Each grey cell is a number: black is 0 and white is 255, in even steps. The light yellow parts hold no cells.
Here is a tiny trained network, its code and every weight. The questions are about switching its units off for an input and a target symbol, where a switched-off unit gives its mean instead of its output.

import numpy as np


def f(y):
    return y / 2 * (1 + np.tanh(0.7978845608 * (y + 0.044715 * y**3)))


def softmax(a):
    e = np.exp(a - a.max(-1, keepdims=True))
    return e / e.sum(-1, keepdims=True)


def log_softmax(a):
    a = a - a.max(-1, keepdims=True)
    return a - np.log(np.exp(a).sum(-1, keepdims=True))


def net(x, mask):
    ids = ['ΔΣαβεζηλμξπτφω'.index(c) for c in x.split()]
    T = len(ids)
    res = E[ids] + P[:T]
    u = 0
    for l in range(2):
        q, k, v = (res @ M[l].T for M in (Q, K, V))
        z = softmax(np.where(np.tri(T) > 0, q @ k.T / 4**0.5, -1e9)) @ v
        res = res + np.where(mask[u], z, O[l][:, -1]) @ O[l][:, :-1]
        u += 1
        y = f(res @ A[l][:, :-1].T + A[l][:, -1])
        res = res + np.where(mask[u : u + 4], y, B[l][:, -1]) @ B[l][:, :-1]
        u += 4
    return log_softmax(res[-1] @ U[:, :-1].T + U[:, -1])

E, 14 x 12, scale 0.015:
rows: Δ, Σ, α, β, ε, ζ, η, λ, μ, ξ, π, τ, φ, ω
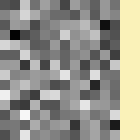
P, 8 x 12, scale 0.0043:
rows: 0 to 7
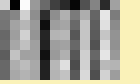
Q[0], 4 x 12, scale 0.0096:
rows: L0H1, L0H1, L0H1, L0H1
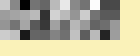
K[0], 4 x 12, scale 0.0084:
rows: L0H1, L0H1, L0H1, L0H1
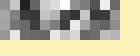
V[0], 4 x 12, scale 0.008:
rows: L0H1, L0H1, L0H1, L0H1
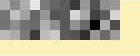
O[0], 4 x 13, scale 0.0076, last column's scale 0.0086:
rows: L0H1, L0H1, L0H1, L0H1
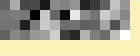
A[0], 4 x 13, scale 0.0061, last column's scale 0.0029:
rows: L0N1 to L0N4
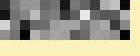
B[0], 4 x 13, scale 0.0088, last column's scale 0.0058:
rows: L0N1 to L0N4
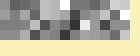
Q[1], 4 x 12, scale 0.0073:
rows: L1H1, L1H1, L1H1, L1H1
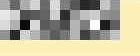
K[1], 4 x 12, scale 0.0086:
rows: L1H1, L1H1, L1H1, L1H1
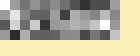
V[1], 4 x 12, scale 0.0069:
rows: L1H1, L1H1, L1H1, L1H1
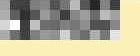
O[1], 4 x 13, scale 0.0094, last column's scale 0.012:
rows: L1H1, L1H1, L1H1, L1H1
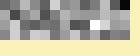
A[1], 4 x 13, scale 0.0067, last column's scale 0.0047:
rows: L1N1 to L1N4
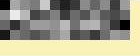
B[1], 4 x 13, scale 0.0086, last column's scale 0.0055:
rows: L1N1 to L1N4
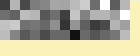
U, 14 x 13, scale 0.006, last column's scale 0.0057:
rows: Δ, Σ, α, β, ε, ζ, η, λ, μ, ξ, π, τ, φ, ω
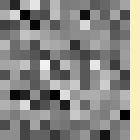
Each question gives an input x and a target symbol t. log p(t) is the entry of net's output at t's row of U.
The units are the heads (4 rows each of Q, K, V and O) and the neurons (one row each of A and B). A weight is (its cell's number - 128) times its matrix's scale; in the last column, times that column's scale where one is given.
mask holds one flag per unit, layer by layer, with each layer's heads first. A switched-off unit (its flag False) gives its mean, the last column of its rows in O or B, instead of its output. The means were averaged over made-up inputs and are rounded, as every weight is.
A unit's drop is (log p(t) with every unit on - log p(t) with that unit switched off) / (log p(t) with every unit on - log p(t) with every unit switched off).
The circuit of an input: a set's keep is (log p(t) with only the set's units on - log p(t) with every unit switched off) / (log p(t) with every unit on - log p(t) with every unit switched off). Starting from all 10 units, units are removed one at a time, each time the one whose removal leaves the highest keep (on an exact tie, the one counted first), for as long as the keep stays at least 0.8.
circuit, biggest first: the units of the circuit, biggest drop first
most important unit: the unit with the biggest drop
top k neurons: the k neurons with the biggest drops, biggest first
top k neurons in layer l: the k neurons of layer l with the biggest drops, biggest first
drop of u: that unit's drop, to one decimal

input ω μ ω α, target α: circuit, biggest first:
(L1H1, L0H1)
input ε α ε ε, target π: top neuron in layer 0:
(L0N1)
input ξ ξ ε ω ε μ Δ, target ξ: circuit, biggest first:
(L0H1, L1H1, L0N4)
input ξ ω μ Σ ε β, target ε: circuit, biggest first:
(L0H1, L0N2)
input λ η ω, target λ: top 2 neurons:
(L1N1, L1N2)
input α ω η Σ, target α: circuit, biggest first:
(L1H1, L0H1, L1N1)
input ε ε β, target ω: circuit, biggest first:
(L1N3, L0H1, L1H1)
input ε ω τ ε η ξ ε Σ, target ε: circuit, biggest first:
(L0N1, L0N2, L1H1)
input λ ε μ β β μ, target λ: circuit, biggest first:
(L1H1, L0H1, L1N1)
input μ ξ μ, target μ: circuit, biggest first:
(L1H1, L0H1)
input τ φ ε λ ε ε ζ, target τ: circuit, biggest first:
(L1H1, L0N1, L0H1)
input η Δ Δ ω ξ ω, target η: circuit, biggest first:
(L1H1, L0H1, L0N1)
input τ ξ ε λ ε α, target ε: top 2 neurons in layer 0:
(L0N2, L0N4)
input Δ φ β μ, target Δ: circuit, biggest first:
(L1H1)
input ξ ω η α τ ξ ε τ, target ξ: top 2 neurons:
(L0N4, L0N1)
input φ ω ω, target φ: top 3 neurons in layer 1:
(L1N1, L1N4, L1N2)
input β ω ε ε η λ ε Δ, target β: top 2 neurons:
(L1N1, L1N2)
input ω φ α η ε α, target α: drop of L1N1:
0.3
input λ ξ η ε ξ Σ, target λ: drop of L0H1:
1.3
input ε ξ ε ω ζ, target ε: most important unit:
L0N1
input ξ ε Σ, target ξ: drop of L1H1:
0.5
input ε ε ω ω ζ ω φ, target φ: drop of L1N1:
0.5
